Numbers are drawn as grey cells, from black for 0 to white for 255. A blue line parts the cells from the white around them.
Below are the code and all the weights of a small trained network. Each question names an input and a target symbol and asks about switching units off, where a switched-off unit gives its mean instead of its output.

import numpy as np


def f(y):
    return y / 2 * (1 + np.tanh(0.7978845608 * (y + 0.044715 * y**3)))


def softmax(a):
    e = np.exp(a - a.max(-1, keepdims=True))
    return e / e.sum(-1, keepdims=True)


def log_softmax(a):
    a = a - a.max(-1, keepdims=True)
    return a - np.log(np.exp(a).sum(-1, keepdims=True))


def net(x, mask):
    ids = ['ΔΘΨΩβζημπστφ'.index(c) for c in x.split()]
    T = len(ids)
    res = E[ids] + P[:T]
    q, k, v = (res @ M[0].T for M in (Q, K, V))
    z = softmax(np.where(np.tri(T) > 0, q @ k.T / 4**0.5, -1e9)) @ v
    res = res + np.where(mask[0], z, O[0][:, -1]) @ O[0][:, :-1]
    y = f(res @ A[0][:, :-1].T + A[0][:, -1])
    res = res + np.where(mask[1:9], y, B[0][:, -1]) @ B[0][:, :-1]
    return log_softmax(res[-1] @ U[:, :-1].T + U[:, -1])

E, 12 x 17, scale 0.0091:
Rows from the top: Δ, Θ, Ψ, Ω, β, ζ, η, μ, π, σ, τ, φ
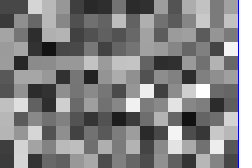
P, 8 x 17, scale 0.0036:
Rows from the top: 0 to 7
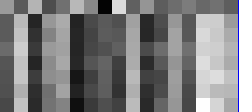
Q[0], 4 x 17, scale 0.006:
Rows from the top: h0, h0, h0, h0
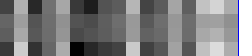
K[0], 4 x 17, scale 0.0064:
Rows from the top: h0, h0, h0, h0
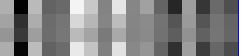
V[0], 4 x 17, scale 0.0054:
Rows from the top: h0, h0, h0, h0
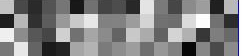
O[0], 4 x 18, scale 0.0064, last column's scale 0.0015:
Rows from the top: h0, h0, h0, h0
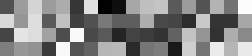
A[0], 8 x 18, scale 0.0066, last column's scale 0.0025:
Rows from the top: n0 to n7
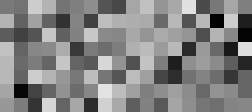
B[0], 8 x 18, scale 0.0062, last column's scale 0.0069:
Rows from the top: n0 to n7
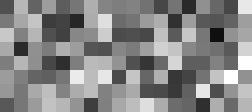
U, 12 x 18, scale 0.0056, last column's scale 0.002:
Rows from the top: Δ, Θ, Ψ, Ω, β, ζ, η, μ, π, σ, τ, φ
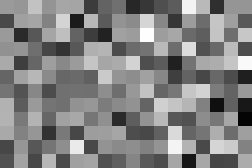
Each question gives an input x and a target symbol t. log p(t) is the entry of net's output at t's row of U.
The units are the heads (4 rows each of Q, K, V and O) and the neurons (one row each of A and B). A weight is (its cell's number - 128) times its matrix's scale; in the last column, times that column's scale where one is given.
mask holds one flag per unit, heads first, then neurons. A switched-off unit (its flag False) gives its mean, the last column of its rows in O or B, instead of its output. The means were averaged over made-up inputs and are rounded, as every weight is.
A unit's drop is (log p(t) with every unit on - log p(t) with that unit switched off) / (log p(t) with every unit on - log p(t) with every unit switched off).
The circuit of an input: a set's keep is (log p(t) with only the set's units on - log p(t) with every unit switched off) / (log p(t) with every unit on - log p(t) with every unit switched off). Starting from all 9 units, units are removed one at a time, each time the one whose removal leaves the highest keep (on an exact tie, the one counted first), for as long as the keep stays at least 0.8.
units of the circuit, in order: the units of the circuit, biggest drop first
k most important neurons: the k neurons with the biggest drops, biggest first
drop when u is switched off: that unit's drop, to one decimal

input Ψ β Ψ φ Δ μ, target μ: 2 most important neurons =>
[n3, n1]
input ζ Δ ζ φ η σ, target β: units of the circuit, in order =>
[h0, n6]
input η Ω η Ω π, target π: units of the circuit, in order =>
[h0, n5]
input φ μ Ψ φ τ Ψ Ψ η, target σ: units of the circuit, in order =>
[h0, n4]
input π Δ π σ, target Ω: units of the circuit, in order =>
[h0, n2]
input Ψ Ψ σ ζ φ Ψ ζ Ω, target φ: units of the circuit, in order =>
[h0, n0]
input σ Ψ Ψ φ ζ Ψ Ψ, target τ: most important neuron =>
[n7]
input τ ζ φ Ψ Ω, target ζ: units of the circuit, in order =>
[h0, n1, n7]
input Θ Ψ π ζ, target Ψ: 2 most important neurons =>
[n3, n4]
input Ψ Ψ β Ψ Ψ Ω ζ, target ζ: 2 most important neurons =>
[n1, n7]
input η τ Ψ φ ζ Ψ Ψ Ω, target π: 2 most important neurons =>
[n5, n3]
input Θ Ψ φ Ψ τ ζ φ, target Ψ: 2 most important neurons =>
[n3, n4]
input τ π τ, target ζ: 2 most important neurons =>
[n1, n7]
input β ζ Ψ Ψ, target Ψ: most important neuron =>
[n7]
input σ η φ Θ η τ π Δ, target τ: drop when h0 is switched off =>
0.9
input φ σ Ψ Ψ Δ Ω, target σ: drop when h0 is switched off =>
1.3
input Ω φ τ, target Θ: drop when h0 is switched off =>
0.7
